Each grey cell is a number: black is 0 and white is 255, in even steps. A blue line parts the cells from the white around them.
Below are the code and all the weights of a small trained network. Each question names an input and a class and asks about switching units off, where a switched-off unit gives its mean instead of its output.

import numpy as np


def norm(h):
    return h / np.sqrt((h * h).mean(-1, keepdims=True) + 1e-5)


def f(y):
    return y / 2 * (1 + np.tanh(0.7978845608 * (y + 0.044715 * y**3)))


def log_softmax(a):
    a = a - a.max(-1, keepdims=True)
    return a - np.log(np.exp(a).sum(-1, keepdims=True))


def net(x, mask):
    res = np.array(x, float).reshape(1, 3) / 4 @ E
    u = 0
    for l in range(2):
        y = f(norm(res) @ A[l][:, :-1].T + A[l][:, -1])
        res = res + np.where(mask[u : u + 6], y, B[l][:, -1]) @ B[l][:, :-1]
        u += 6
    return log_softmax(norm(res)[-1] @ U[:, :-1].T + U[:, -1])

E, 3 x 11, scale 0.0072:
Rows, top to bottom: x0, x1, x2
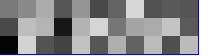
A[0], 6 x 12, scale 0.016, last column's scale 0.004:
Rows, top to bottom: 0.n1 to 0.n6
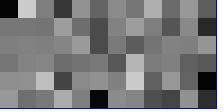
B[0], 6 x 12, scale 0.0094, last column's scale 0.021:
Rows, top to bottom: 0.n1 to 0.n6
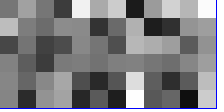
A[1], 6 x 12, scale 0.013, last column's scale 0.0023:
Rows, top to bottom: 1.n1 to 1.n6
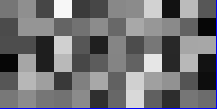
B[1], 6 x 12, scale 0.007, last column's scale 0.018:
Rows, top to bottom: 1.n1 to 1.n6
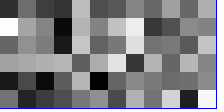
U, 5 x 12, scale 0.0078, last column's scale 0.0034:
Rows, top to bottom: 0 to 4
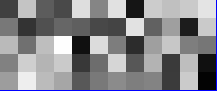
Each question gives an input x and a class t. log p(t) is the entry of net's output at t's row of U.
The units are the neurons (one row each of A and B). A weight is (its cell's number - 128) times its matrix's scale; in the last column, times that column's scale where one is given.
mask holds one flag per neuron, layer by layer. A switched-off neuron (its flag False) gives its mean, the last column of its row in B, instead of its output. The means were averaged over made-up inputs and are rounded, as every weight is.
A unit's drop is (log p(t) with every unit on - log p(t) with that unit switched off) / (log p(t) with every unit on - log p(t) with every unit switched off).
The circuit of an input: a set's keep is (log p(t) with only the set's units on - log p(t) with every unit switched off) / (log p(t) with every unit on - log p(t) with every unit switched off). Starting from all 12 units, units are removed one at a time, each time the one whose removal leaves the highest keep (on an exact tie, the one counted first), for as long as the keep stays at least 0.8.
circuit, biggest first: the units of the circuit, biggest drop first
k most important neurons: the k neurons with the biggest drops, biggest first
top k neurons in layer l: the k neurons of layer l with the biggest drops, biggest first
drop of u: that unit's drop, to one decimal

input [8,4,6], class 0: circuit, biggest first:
(0.n1)
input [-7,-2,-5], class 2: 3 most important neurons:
(0.n5, 0.n2, 0.n4)
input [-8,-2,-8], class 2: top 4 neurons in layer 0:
(0.n5, 0.n1, 0.n6, 0.n2)
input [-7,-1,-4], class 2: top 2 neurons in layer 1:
(1.n6, 1.n3)
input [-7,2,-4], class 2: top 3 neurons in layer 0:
(0.n5, 0.n1, 0.n6)
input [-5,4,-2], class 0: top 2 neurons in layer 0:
(0.n6, 0.n5)
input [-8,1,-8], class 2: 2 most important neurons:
(0.n1, 0.n5)
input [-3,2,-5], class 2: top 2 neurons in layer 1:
(1.n6, 1.n3)
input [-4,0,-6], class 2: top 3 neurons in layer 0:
(0.n5, 0.n1, 0.n6)
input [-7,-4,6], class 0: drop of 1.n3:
0.0
